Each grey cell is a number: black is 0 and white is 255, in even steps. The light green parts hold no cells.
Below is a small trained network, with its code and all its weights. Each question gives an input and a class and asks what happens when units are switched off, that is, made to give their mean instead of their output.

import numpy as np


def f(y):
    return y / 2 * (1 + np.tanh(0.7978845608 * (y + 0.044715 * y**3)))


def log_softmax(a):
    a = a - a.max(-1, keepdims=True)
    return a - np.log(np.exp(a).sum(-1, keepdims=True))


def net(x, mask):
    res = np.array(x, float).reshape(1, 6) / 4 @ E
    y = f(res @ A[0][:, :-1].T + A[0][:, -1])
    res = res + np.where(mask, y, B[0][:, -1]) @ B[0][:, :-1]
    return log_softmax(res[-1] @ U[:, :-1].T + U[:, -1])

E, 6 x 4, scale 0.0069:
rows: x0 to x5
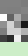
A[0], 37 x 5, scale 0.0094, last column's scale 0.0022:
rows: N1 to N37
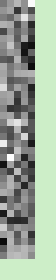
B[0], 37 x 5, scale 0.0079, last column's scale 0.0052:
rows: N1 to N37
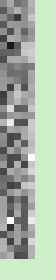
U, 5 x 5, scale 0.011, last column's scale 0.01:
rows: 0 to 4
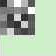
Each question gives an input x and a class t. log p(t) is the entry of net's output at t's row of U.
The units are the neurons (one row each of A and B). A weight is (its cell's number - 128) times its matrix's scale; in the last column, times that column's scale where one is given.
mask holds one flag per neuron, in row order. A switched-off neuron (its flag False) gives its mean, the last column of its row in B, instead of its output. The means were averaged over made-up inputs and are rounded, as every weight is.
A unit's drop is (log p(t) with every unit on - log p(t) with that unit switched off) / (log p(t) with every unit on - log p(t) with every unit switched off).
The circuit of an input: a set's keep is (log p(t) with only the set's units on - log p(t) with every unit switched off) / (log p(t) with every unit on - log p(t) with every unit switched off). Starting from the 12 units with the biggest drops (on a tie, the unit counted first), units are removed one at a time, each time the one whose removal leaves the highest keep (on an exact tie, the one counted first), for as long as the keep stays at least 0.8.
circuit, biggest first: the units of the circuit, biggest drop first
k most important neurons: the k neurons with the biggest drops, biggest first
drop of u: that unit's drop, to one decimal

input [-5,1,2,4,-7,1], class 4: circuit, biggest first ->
[N32]
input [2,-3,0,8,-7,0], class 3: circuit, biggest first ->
[N7 N27]
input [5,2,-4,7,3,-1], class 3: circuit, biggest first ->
[N23 N7]
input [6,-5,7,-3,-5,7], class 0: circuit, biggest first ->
[N25 N9]
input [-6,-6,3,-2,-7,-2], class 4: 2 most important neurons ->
[N32 N16]
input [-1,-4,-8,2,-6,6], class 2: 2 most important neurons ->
[N24 N35]
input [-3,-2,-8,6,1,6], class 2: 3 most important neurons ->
[N35 N24 N31]
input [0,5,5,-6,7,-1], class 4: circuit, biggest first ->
[N18 N37]
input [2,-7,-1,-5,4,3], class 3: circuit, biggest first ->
[N3 N20]
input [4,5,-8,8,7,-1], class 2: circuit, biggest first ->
[N35 N31]
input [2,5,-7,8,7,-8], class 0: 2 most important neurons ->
[N14 N15]
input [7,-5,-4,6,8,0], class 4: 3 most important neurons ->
[N18 N37 N36]
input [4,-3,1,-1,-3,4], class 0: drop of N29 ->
0.1
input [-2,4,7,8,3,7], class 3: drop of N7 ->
0.2
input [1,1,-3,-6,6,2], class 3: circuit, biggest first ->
[N3]
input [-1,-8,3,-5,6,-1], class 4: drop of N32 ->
-0.1
